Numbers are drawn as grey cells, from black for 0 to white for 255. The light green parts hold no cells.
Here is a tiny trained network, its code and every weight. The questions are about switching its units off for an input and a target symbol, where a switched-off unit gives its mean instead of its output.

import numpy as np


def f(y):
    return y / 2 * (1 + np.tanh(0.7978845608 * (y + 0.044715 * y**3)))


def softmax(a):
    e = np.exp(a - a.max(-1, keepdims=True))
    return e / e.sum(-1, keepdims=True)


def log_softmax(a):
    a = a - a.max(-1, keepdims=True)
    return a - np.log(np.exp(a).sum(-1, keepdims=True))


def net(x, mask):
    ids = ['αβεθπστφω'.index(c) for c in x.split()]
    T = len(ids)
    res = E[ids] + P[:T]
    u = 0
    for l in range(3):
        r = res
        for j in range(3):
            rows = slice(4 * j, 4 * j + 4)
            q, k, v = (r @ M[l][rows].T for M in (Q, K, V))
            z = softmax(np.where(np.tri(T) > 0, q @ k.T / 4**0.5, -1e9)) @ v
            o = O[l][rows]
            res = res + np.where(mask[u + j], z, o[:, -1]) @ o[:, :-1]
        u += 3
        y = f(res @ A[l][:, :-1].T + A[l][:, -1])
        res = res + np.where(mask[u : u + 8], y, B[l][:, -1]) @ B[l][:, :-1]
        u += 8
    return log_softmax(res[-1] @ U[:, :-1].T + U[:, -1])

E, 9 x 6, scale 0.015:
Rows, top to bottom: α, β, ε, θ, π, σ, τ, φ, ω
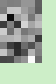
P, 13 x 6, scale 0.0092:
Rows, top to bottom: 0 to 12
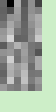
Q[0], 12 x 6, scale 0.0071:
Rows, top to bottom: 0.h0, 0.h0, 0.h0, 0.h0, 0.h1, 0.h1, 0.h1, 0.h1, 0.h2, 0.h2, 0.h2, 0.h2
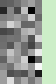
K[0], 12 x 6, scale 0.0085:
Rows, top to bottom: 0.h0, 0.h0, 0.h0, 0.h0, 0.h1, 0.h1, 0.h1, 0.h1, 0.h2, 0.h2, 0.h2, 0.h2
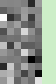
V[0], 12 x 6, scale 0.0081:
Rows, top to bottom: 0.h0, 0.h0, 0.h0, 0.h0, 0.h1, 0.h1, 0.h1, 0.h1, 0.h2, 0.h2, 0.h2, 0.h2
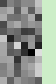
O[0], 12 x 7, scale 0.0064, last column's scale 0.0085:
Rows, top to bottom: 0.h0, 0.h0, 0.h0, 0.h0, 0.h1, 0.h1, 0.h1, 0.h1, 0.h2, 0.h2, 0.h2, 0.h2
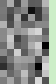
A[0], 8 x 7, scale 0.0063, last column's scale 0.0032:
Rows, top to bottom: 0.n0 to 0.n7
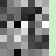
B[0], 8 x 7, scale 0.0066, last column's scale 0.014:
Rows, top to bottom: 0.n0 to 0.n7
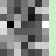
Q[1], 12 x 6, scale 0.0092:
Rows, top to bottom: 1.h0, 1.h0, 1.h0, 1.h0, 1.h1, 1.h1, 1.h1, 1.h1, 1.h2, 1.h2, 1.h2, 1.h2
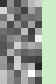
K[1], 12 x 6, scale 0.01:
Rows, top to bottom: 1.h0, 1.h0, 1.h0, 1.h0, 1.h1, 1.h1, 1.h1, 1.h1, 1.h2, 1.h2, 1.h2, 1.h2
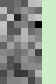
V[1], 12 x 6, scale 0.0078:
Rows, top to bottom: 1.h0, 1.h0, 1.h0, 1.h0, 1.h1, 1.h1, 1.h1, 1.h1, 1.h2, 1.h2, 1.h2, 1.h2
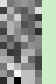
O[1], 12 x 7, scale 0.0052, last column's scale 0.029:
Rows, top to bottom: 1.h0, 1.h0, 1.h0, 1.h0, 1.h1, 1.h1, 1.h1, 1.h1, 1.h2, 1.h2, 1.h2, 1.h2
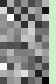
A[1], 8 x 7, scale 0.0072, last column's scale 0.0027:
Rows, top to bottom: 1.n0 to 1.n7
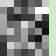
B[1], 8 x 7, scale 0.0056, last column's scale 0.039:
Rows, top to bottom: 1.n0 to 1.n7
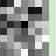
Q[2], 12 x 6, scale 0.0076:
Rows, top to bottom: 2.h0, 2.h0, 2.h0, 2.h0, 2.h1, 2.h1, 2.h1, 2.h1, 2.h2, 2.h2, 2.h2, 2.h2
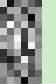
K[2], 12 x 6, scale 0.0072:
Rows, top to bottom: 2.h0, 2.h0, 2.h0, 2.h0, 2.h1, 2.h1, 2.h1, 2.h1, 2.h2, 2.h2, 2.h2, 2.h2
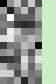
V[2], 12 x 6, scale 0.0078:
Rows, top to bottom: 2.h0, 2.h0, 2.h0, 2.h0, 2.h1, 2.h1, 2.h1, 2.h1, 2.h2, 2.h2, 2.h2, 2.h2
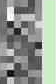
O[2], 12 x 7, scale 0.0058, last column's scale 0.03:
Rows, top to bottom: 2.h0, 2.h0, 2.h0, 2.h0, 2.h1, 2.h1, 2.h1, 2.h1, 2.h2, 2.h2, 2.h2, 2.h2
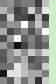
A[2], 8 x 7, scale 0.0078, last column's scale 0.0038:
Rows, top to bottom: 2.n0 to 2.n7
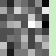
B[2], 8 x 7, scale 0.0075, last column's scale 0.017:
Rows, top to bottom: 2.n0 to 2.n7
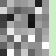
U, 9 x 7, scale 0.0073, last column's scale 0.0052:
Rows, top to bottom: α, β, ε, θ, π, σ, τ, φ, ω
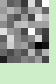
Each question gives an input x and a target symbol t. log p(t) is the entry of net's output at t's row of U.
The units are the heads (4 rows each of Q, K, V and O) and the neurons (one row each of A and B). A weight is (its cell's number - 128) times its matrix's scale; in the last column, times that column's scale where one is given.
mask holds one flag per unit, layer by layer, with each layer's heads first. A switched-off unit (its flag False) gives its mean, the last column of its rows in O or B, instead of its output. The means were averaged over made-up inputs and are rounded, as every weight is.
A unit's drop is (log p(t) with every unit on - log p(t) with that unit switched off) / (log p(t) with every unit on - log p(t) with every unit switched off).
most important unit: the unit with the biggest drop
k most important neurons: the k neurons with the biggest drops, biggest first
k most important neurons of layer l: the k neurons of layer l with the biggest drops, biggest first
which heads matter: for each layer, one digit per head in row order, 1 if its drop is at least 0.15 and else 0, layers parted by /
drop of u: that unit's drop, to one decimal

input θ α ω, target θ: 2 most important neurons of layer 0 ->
[0.n4, 0.n5]
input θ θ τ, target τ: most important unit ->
1.n3
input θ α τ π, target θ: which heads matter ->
010 / 100 / 100
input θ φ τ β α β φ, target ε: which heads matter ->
010 / 001 / 111
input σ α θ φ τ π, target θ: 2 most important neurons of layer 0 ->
[0.n3, 0.n4]
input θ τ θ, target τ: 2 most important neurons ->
[1.n3, 0.n3]
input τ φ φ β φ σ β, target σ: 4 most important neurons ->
[0.n1, 0.n3, 2.n3, 1.n6]
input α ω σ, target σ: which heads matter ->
100 / 000 / 000
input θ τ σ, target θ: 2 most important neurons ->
[1.n3, 1.n5]
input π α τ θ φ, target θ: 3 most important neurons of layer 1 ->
[1.n3, 1.n1, 1.n5]
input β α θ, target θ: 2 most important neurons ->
[2.n5, 1.n4]
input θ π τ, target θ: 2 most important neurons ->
[1.n5, 1.n1]
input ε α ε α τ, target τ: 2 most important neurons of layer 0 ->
[0.n3, 0.n6]
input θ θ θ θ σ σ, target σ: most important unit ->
1.n0
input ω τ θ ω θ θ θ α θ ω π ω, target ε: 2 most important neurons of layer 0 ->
[0.n3, 0.n0]
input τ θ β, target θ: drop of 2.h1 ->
-0.1
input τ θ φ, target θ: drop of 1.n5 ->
0.1
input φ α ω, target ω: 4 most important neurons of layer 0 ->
[0.n3, 0.n1, 0.n6, 0.n4]
